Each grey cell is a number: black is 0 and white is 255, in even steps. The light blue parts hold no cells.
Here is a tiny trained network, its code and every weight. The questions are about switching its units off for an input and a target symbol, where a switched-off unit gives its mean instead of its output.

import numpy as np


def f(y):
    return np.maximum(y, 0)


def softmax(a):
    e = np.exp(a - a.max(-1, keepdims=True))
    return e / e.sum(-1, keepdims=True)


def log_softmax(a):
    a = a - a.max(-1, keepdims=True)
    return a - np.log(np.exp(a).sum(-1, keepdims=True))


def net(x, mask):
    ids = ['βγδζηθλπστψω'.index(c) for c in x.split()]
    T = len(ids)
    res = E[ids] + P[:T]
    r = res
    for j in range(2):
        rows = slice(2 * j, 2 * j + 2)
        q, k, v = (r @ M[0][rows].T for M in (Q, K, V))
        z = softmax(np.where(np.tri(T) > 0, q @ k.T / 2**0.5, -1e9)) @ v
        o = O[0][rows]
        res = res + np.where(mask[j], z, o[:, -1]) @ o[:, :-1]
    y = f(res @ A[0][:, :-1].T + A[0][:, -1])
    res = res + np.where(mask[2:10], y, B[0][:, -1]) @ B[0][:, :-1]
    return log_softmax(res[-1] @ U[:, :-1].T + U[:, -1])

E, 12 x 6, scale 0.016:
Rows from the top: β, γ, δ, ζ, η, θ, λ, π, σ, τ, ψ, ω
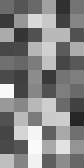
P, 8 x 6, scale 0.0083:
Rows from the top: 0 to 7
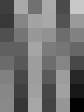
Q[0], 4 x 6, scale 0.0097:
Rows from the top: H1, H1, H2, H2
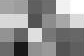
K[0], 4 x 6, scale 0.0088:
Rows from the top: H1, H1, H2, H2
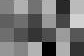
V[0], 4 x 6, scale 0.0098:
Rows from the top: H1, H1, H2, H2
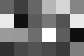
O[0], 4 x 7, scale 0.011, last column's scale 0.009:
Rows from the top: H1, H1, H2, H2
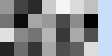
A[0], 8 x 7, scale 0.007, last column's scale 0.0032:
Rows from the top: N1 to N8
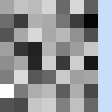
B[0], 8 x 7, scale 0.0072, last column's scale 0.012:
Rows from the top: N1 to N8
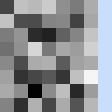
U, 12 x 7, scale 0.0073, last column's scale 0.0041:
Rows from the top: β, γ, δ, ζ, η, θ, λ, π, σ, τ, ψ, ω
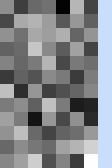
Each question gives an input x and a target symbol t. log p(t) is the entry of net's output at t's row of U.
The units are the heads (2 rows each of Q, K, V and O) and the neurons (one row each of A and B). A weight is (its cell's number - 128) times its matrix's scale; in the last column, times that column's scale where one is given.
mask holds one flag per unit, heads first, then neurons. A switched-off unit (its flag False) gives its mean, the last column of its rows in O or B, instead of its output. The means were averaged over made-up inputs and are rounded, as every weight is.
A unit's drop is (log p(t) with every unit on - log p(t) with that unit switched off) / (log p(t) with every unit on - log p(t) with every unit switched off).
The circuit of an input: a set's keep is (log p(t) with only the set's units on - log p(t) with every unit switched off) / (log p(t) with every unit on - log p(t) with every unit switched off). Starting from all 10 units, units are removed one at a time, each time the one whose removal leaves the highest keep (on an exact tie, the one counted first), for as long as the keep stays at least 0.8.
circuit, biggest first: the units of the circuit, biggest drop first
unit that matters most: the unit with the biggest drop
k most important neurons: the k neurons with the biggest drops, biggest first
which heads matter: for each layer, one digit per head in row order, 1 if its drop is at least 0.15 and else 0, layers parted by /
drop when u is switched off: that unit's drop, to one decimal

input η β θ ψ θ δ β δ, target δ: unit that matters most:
H1
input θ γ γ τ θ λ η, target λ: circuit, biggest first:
[H1, N2]
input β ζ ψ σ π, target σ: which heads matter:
10
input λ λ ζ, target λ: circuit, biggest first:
[H1, N8]
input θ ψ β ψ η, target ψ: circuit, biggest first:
[H1, N4]
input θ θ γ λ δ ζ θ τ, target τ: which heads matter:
10
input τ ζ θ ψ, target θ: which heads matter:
01
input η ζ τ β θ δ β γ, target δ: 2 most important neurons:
[N6, N4]
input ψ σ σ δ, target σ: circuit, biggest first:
[N7, H2]
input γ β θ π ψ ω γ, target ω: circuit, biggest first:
[H1, H2]
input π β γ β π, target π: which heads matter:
01
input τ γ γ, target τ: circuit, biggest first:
[H1, N3]
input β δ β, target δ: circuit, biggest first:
[H1, N4, N6, N8]
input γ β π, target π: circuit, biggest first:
[N7, H2, N6, N1]
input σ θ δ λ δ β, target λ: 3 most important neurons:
[N8, N1, N2]
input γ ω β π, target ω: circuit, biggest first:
[H1]
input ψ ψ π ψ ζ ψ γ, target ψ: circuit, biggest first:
[H1, H2]
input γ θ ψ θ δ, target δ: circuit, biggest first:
[H1, N4]
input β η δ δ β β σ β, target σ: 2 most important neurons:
[N6, N7]
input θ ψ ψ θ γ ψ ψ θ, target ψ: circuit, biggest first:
[H1]
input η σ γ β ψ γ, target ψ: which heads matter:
10
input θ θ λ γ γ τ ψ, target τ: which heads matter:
10
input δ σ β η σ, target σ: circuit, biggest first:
[H1, N6]
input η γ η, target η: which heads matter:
01
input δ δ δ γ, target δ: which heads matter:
11
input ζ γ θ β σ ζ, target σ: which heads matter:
10
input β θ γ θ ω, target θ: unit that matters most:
H2
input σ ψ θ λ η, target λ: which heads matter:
10
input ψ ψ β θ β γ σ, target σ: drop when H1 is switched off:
0.5
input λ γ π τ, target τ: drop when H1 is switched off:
0.5
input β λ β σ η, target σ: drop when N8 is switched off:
0.1
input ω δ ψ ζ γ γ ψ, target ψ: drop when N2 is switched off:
0.1
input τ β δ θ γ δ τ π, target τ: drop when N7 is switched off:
0.0
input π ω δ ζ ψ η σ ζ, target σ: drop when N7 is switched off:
0.4
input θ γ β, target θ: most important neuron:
[N6]
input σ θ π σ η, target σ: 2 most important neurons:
[N6, N8]
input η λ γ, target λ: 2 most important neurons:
[N8, N2]
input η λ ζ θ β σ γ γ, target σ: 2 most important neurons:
[N6, N4]
